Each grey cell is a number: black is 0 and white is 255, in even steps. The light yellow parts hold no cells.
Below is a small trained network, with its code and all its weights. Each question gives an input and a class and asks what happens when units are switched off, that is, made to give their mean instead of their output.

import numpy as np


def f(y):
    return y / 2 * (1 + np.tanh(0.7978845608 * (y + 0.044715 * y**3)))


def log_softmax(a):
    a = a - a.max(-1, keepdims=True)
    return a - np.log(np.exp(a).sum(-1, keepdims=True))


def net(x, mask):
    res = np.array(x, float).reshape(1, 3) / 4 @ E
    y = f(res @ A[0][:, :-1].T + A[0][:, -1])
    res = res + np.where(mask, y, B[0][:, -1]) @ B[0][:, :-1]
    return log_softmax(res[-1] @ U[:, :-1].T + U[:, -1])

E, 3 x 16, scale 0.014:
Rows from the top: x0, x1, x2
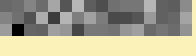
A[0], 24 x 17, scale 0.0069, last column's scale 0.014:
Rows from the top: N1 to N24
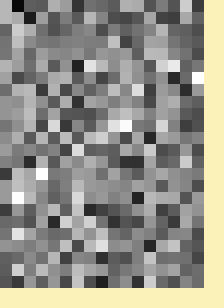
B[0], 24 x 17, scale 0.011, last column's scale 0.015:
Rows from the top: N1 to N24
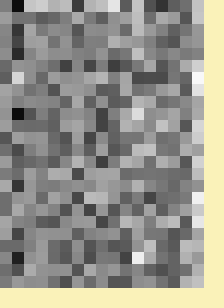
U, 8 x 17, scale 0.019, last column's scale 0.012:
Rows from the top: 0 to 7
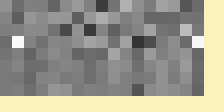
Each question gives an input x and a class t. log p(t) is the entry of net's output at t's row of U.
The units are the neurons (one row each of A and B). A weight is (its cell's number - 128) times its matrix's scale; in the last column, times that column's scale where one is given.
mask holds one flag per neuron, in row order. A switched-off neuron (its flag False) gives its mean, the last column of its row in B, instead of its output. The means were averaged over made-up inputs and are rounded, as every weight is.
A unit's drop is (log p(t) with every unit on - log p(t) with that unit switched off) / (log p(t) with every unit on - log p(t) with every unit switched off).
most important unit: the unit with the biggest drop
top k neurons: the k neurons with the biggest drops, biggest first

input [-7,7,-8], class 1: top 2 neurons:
N17; N15
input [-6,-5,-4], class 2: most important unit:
N6
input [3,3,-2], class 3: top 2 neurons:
N11; N10
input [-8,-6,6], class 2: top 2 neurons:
N6; N21
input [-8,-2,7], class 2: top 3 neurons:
N6; N21; N12
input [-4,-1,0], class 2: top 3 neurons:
N17; N6; N21
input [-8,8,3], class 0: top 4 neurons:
N19; N14; N2; N18
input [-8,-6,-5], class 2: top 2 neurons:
N6; N21
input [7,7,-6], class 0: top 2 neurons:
N19; N14
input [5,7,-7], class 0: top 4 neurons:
N19; N14; N2; N1
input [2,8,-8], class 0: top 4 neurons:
N19; N14; N2; N1
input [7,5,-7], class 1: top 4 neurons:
N17; N15; N23; N6
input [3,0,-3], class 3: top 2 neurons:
N1; N10
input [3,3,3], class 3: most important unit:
N7
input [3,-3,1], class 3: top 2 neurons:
N14; N19
